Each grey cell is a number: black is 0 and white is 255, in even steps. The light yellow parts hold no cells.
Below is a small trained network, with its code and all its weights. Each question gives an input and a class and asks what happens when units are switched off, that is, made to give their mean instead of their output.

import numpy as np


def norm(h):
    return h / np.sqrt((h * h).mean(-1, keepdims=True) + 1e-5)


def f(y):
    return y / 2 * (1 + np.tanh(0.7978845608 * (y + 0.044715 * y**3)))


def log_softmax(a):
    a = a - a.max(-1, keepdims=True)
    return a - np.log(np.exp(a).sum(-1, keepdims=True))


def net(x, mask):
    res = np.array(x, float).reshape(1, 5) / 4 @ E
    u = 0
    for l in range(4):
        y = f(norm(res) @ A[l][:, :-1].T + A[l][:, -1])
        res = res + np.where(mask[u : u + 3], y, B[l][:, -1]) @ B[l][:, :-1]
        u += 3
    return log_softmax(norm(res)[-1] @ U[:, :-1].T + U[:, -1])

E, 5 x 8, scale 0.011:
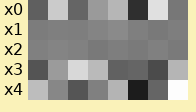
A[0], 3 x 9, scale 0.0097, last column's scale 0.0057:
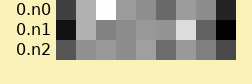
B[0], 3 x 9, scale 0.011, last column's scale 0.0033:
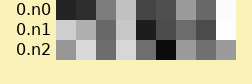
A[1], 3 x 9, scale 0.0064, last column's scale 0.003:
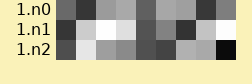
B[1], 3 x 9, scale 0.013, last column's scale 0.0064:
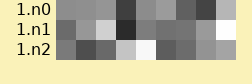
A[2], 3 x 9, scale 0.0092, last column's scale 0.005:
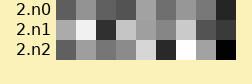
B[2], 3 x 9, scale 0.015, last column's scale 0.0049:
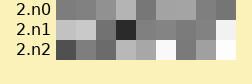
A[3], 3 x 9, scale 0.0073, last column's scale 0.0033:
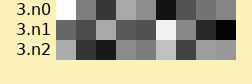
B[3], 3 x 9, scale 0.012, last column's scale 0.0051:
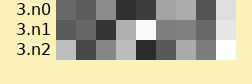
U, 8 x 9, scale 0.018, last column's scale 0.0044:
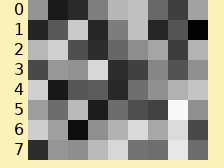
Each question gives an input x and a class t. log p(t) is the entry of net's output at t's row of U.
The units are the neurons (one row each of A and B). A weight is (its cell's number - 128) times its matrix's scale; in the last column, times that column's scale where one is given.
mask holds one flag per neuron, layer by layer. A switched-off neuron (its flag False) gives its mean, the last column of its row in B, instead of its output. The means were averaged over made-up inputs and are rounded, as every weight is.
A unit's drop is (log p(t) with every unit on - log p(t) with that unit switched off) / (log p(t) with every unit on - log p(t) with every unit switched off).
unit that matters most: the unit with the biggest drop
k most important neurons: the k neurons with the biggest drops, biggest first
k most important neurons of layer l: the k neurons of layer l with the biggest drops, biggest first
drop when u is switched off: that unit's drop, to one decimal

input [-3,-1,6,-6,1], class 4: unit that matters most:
3.n2
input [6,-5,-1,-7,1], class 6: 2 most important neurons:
2.n2; 1.n0
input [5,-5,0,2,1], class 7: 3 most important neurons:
2.n2; 1.n2; 3.n2
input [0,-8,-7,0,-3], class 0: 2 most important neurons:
3.n1; 2.n1
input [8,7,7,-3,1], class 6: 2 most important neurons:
2.n2; 1.n2
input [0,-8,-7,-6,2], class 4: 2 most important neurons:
0.n1; 0.n2
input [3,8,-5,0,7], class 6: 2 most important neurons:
1.n1; 0.n0
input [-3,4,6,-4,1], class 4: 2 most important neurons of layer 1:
1.n1; 1.n0
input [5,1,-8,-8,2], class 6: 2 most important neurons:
2.n2; 1.n0
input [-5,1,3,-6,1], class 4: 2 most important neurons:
3.n2; 2.n2
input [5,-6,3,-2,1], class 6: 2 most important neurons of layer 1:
1.n2; 1.n0
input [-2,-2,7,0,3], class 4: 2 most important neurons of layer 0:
0.n2; 0.n0
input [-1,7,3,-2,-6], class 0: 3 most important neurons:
3.n1; 1.n1; 2.n1
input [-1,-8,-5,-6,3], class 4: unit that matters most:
0.n1
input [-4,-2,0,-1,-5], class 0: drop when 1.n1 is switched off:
0.2
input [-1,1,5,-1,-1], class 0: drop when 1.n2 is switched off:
0.0
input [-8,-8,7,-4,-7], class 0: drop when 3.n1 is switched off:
0.5
